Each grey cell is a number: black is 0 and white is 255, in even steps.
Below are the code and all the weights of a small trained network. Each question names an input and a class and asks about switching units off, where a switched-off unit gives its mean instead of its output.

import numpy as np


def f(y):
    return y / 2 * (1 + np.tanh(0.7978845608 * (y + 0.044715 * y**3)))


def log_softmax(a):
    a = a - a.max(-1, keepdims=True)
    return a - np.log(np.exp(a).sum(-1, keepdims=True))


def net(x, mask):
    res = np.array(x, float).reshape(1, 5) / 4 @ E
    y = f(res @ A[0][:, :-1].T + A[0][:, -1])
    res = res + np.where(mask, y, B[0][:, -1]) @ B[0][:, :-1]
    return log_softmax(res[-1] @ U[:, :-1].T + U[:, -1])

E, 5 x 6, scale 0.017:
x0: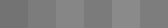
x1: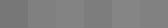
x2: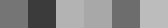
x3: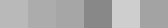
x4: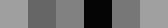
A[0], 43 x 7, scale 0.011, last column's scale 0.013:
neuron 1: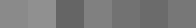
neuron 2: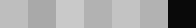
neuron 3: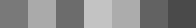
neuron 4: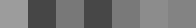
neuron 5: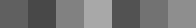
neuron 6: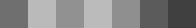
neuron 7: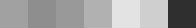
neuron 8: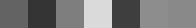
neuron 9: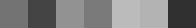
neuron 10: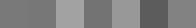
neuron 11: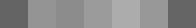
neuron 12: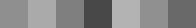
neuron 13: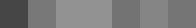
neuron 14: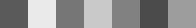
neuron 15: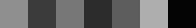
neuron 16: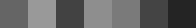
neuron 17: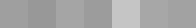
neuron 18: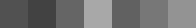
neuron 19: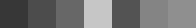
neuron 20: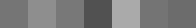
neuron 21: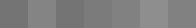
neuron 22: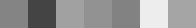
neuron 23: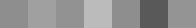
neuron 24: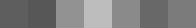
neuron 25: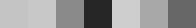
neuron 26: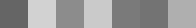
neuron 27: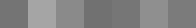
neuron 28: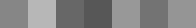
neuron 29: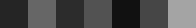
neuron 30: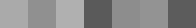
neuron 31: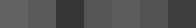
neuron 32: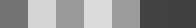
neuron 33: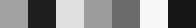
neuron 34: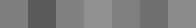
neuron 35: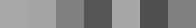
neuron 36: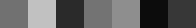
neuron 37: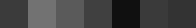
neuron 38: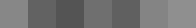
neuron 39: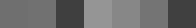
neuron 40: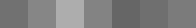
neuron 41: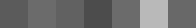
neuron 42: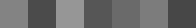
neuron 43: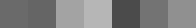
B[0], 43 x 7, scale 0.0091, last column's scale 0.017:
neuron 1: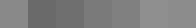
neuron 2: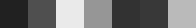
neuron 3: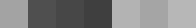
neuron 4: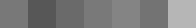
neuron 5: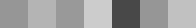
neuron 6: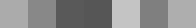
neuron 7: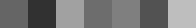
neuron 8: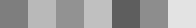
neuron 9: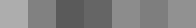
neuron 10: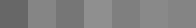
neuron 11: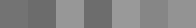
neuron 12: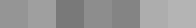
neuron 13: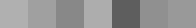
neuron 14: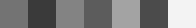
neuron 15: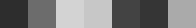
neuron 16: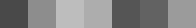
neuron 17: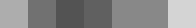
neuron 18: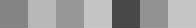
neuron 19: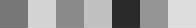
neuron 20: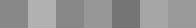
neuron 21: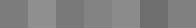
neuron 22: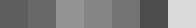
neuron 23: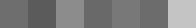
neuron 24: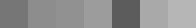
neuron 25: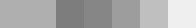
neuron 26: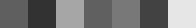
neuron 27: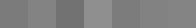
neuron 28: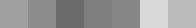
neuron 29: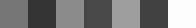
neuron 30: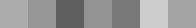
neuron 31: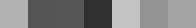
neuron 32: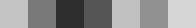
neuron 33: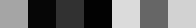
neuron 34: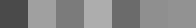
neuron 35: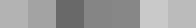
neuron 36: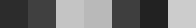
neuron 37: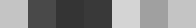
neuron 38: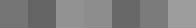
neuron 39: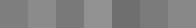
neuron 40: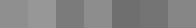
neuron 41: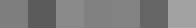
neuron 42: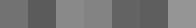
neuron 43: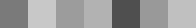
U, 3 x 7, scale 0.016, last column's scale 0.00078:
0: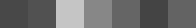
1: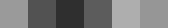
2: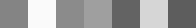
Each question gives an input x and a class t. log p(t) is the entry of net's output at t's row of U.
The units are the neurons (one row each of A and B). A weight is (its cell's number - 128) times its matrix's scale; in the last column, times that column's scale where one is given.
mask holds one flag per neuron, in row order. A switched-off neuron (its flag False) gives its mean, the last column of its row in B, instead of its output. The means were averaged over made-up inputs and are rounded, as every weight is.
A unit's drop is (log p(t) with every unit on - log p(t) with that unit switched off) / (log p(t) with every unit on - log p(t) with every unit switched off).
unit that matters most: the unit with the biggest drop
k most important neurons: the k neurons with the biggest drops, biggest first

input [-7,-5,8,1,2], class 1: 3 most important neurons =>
[neuron 33; neuron 36; neuron 2]
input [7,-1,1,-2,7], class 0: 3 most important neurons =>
[neuron 15; neuron 32; neuron 33]
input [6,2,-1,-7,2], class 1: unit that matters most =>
neuron 37
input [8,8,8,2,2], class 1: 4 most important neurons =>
[neuron 33; neuron 36; neuron 9; neuron 26]
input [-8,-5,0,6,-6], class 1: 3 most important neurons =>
[neuron 32; neuron 3; neuron 36]
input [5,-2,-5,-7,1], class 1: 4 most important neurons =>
[neuron 37; neuron 31; neuron 2; neuron 15]
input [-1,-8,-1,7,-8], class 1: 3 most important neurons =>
[neuron 32; neuron 3; neuron 6]
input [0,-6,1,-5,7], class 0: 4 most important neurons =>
[neuron 15; neuron 32; neuron 33; neuron 25]
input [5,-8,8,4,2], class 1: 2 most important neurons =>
[neuron 33; neuron 36]
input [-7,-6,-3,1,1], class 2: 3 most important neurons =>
[neuron 33; neuron 29; neuron 37]
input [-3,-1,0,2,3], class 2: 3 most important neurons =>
[neuron 33; neuron 29; neuron 14]
